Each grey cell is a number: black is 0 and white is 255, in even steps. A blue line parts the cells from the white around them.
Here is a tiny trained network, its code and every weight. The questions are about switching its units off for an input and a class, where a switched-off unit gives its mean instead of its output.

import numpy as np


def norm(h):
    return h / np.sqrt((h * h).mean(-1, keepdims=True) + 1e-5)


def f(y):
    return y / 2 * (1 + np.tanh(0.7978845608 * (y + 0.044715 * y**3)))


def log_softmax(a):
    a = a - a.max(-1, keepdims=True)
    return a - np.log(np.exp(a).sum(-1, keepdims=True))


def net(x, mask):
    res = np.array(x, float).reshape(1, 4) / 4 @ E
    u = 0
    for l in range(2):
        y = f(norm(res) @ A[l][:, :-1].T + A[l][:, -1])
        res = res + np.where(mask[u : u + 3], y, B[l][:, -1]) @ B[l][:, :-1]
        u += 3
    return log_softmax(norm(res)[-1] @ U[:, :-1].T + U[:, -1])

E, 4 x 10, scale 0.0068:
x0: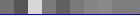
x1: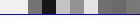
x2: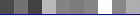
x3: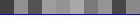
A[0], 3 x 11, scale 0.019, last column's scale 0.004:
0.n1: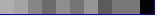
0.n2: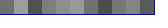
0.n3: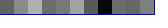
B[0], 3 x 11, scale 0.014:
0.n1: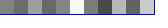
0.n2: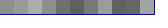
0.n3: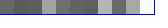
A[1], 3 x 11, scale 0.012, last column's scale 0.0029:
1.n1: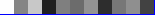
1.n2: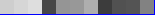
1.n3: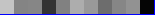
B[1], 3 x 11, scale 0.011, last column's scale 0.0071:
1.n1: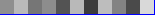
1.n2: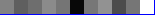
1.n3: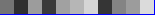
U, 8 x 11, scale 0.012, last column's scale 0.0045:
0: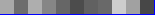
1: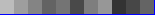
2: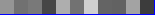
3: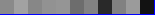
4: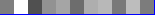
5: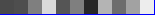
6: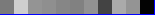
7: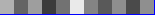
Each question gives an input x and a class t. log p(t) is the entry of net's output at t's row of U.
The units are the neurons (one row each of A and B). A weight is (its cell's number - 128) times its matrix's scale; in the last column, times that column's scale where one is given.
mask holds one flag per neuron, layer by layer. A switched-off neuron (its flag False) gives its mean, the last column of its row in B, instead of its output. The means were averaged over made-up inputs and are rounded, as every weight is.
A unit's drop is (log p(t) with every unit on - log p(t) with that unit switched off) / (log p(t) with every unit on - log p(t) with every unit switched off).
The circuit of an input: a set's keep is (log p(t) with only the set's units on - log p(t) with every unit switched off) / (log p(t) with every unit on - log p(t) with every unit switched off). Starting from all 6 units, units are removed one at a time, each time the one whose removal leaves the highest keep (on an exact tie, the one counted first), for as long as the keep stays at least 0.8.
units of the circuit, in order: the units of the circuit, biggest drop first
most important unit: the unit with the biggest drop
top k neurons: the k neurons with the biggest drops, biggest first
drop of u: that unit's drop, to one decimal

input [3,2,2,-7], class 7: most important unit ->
1.n3
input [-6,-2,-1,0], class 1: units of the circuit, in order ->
(0.n2, 0.n3)
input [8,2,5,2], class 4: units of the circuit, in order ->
(0.n1, 0.n3, 1.n2)
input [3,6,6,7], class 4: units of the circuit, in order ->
(0.n1, 0.n3)
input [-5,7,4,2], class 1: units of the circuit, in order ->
(1.n2, 0.n3)
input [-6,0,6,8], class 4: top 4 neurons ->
(0.n3, 0.n1, 1.n2, 1.n1)
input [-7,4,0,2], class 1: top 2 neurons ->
(1.n2, 0.n2)
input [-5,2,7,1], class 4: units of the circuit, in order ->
(0.n3, 0.n1)
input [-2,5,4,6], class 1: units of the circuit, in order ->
(0.n3, 1.n2)
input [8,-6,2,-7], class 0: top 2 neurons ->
(0.n3, 1.n1)
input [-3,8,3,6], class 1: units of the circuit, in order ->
(1.n2, 0.n3)
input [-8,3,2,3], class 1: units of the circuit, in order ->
(0.n2, 0.n3)
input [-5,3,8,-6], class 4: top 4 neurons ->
(0.n1, 0.n3, 1.n3, 1.n2)
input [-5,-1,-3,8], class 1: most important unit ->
0.n2
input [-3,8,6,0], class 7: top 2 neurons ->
(1.n3, 0.n1)
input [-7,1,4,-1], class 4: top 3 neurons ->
(0.n1, 0.n3, 1.n2)
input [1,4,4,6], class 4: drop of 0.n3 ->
0.3
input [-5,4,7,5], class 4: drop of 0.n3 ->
0.4
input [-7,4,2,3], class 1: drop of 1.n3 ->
0.0
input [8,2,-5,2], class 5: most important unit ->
0.n3
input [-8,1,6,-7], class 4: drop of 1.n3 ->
0.1
